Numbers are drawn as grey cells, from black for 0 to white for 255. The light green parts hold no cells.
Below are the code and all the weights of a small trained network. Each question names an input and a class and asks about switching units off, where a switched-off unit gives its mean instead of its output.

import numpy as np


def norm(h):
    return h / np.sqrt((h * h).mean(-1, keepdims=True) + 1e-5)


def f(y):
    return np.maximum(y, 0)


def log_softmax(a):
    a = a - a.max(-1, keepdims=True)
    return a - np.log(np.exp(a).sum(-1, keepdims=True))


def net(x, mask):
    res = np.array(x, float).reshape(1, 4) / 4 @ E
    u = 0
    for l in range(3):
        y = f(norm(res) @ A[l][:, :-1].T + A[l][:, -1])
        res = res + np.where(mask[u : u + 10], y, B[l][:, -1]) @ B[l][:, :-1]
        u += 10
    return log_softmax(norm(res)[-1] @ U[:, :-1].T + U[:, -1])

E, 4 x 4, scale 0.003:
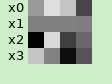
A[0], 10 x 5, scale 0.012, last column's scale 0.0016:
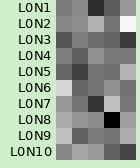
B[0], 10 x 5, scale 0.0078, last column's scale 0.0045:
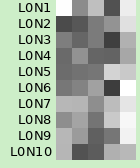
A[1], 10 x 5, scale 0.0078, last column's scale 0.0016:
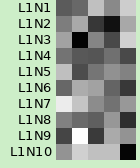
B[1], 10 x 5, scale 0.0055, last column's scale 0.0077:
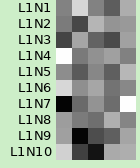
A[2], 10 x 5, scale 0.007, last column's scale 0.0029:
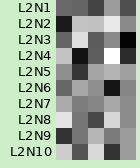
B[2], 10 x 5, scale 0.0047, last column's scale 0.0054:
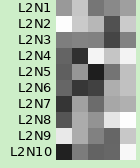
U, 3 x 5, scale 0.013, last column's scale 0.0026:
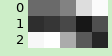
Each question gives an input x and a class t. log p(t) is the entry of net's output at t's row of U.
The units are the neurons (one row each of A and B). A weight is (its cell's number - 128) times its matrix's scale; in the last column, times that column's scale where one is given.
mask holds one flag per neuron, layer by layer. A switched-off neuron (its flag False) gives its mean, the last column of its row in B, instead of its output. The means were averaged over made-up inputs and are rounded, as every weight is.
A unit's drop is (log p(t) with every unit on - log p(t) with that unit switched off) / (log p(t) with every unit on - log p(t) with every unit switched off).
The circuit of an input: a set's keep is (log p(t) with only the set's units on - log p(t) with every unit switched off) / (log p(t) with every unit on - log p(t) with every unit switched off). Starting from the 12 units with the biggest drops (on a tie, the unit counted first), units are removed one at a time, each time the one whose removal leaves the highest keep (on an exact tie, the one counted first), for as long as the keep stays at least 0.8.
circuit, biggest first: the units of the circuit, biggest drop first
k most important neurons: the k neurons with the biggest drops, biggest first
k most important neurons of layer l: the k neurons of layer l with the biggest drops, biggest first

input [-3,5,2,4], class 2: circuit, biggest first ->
L0N1
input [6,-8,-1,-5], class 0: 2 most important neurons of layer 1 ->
L1N7; L1N10
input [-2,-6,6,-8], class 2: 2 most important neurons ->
L0N9; L2N2
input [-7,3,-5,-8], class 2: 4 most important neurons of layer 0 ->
L0N1; L0N8; L0N7; L0N10
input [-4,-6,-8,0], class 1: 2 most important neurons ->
L0N6; L0N8
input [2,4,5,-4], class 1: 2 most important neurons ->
L1N9; L0N7
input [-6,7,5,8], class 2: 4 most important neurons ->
L0N7; L0N1; L0N2; L0N8
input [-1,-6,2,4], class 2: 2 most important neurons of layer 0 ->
L0N1; L0N7
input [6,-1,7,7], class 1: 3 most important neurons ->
L1N7; L0N7; L0N3
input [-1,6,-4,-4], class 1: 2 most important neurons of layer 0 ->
L0N8; L0N7
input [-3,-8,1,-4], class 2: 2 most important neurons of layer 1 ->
L1N10; L1N1
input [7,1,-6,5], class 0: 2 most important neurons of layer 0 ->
L0N8; L0N1
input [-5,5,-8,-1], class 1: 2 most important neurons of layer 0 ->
L0N6; L0N8
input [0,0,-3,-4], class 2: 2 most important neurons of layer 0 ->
L0N1; L0N3
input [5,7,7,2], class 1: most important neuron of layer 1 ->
L1N7
